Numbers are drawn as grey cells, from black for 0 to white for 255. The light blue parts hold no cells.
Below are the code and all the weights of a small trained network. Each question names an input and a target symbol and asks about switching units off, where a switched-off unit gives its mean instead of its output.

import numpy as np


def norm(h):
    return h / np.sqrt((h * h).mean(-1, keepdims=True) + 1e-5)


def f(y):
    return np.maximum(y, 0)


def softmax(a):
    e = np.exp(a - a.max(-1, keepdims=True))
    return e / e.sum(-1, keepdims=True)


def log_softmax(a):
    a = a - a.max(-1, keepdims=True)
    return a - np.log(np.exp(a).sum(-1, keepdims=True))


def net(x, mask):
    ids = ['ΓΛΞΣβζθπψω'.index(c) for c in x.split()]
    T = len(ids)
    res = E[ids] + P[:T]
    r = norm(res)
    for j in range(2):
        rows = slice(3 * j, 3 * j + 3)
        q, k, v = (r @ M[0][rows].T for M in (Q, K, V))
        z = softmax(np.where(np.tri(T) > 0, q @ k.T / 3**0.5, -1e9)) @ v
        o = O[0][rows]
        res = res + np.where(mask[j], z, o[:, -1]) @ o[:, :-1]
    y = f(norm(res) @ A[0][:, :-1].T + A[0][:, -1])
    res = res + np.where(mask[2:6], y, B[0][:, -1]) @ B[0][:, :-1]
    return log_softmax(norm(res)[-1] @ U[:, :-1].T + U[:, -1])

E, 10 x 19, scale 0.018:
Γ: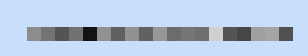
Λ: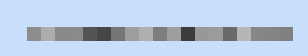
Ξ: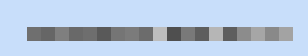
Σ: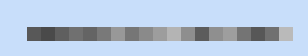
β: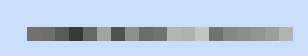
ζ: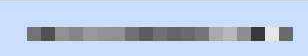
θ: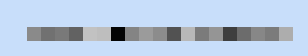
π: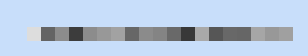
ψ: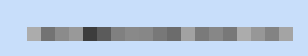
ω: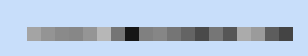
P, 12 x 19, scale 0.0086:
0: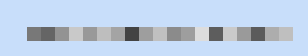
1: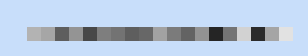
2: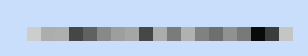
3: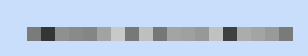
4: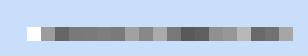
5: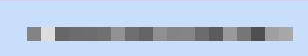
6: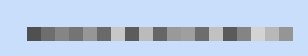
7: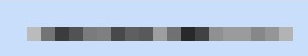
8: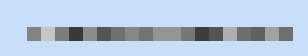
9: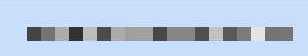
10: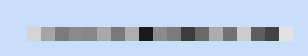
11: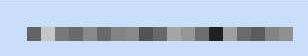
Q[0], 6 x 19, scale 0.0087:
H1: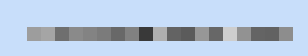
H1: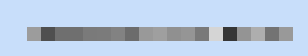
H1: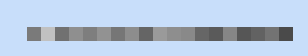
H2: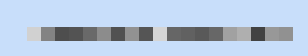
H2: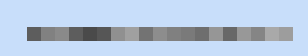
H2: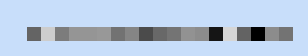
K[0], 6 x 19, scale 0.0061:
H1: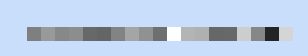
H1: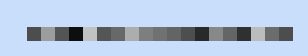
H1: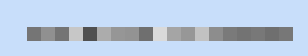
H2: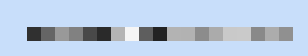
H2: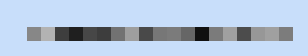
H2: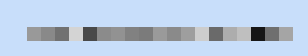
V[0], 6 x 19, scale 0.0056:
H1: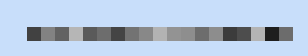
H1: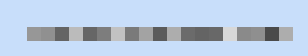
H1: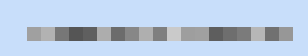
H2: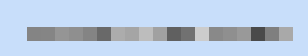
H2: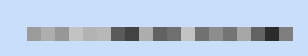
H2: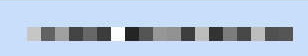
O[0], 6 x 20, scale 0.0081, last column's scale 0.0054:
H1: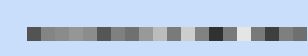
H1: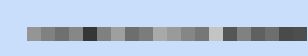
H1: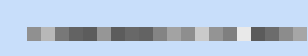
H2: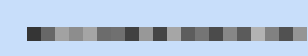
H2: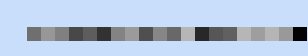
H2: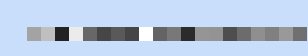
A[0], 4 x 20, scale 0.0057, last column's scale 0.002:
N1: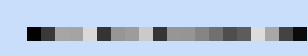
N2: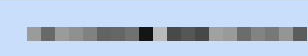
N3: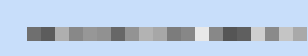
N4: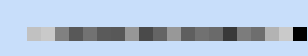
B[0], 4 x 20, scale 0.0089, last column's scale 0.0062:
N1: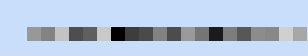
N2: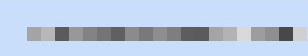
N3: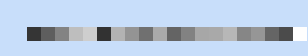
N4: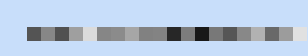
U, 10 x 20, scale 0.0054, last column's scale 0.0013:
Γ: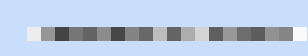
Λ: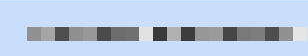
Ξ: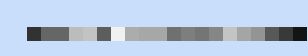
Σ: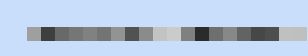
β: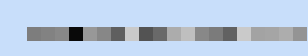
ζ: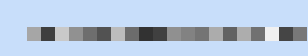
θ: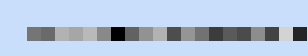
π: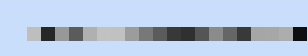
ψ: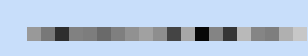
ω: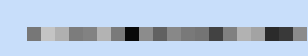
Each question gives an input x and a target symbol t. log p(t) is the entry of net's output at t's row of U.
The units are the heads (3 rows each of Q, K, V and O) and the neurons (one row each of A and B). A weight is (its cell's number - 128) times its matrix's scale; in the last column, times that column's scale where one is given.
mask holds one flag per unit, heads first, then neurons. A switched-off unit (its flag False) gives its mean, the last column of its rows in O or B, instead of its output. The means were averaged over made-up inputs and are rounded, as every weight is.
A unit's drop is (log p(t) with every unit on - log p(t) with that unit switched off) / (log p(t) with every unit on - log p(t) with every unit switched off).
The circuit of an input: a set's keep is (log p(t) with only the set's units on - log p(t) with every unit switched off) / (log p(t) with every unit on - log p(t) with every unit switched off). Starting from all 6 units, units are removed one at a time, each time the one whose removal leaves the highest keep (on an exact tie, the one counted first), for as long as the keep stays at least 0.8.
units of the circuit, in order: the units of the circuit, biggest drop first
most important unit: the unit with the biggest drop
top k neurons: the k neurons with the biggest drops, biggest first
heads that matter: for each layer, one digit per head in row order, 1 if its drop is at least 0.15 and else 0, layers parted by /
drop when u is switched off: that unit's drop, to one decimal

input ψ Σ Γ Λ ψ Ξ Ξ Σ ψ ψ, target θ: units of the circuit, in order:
(N1)
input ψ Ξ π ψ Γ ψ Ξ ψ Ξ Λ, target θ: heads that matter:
10
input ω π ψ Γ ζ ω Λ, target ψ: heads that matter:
01
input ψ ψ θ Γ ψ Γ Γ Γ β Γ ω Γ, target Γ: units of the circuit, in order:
(H2; N4)
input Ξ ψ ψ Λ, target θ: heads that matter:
00
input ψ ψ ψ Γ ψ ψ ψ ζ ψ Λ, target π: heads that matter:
10
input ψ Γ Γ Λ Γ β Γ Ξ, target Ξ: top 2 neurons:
(N3; N1)
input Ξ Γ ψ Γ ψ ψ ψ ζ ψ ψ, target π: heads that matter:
10
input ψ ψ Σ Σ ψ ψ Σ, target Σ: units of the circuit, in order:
(H1; N3; N4)
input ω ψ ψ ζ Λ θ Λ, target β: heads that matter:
01
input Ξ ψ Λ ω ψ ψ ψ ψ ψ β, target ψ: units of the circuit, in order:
(H2; N4)
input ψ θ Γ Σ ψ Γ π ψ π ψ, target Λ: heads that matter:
01
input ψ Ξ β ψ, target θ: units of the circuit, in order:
(N1; H1)
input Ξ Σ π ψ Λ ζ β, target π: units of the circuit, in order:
(H1)
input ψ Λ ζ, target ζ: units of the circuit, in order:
(H2; H1)
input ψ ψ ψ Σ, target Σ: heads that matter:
11
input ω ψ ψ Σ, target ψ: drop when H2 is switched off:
1.2
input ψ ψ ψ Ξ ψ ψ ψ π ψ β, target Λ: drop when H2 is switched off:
0.8
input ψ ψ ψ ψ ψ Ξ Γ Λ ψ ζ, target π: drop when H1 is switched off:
0.4
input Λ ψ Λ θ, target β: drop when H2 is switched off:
1.1
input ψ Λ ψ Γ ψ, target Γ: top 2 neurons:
(N4; N3)
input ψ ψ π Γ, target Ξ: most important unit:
H1
